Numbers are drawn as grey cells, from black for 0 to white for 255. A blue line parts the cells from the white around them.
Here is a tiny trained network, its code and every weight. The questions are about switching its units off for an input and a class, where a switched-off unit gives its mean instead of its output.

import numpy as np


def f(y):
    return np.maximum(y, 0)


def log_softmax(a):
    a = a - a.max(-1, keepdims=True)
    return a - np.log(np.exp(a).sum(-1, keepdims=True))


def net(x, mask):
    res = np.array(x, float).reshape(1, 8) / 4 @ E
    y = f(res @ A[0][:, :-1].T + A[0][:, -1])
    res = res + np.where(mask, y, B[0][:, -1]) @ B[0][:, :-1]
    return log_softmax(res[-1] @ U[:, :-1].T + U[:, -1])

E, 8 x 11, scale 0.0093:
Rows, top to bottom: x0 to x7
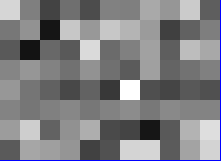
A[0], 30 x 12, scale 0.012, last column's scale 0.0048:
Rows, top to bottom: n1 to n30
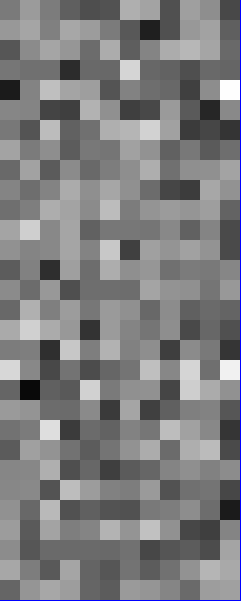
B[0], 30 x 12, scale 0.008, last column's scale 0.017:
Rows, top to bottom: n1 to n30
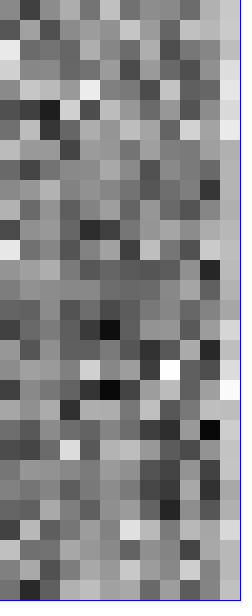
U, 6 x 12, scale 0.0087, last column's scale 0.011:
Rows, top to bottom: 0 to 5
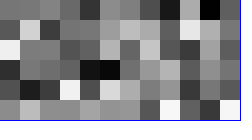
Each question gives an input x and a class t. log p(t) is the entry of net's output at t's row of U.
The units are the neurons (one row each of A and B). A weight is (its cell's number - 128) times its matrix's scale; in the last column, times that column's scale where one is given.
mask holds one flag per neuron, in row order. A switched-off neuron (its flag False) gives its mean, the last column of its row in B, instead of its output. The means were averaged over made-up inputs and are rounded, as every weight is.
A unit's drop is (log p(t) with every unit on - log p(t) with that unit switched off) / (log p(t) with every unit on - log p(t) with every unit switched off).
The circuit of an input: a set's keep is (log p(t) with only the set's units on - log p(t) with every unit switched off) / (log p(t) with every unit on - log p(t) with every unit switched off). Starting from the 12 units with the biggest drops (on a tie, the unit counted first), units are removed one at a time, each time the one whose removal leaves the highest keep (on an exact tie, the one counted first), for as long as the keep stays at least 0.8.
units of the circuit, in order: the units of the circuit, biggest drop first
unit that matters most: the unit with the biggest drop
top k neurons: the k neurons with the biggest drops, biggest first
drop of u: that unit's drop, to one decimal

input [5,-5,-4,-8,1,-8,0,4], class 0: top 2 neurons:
(n22; n5)
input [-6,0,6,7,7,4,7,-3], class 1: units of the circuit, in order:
(n2)
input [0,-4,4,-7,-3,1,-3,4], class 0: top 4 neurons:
(n22; n6; n17; n12)
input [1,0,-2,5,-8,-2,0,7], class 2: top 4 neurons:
(n13; n3; n6; n11)
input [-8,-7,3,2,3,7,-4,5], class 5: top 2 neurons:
(n5; n30)
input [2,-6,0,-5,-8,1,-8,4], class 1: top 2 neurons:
(n7; n27)
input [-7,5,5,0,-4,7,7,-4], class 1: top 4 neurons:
(n2; n19; n29; n30)
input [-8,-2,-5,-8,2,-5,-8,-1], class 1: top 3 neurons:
(n7; n27; n19)
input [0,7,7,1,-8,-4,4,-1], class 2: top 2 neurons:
(n13; n22)
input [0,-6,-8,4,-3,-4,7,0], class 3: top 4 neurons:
(n17; n12; n7; n27)
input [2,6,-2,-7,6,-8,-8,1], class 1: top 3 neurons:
(n7; n27; n22)
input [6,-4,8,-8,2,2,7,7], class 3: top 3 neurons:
(n20; n7; n27)
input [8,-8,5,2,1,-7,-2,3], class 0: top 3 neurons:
(n22; n26; n5)
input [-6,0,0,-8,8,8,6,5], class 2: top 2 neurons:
(n21; n4)
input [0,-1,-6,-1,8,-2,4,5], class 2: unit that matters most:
n21
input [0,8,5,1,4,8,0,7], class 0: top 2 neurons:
(n18; n14)
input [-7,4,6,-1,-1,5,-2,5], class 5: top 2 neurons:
(n5; n17)
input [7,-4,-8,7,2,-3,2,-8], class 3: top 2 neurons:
(n17; n12)
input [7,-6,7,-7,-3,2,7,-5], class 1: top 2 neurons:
(n2; n29)
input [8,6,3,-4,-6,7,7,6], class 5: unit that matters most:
n19
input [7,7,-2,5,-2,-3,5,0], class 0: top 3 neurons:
(n18; n25; n5)
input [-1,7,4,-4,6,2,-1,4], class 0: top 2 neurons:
(n18; n14)
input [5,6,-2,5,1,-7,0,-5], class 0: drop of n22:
-0.1
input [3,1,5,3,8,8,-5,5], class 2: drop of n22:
0.0
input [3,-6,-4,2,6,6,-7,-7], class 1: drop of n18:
0.1
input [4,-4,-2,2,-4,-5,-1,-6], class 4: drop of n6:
1.1
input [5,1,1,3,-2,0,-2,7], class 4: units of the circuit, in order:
(n23)
